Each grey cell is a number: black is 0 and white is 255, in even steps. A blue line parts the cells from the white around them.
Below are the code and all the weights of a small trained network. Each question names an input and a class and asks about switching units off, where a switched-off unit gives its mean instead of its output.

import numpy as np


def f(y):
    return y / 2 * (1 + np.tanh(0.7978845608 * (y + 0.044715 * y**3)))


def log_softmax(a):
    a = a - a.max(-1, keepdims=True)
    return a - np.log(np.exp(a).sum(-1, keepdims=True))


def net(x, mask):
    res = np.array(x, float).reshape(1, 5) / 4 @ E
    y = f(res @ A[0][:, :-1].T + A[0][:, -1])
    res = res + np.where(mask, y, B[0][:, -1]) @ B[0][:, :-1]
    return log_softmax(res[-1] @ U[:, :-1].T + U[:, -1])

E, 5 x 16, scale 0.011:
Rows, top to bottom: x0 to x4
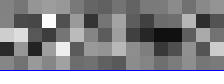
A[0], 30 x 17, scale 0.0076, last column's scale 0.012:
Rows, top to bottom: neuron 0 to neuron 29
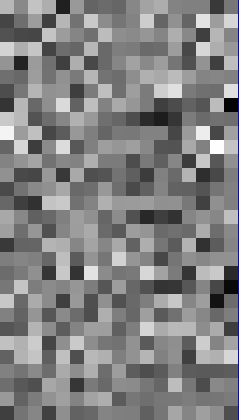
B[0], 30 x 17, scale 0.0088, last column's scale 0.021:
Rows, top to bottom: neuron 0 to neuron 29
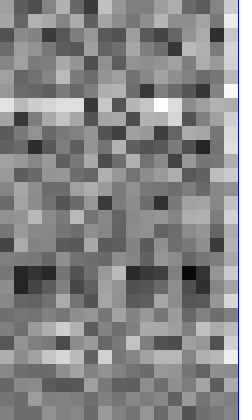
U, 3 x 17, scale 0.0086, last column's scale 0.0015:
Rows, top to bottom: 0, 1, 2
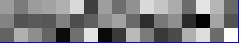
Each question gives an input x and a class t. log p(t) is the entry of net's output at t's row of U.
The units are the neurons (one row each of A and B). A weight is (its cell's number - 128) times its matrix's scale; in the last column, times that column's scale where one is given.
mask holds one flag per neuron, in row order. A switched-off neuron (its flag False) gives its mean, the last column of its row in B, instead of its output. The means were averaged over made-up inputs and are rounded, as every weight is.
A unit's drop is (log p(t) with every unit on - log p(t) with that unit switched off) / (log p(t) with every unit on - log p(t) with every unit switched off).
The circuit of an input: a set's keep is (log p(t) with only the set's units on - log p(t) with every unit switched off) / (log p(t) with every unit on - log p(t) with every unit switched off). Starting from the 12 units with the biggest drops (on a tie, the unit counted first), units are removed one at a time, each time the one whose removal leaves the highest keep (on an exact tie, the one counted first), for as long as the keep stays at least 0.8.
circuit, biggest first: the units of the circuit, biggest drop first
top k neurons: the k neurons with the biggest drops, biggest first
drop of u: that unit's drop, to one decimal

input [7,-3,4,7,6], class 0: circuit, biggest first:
[neuron 7]
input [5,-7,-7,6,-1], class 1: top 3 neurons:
[neuron 19; neuron 10; neuron 6]
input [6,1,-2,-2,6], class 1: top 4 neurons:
[neuron 25; neuron 7; neuron 15; neuron 1]
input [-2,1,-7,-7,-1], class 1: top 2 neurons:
[neuron 6; neuron 25]
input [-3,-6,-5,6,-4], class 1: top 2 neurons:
[neuron 19; neuron 10]
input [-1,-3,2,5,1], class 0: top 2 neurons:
[neuron 7; neuron 6]
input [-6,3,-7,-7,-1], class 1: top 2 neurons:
[neuron 6; neuron 25]
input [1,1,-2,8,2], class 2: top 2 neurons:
[neuron 14; neuron 2]
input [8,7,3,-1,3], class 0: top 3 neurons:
[neuron 10; neuron 6; neuron 19]
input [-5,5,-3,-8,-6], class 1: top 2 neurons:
[neuron 25; neuron 21]
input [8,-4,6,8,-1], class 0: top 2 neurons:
[neuron 7; neuron 15]
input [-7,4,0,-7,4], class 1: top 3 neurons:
[neuron 25; neuron 21; neuron 7]
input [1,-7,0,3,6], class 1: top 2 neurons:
[neuron 19; neuron 10]
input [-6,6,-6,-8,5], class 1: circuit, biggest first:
[neuron 6]
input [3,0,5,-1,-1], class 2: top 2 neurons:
[neuron 25; neuron 7]
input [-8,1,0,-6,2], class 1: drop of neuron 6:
-0.1
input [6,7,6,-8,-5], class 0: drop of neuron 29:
0.0
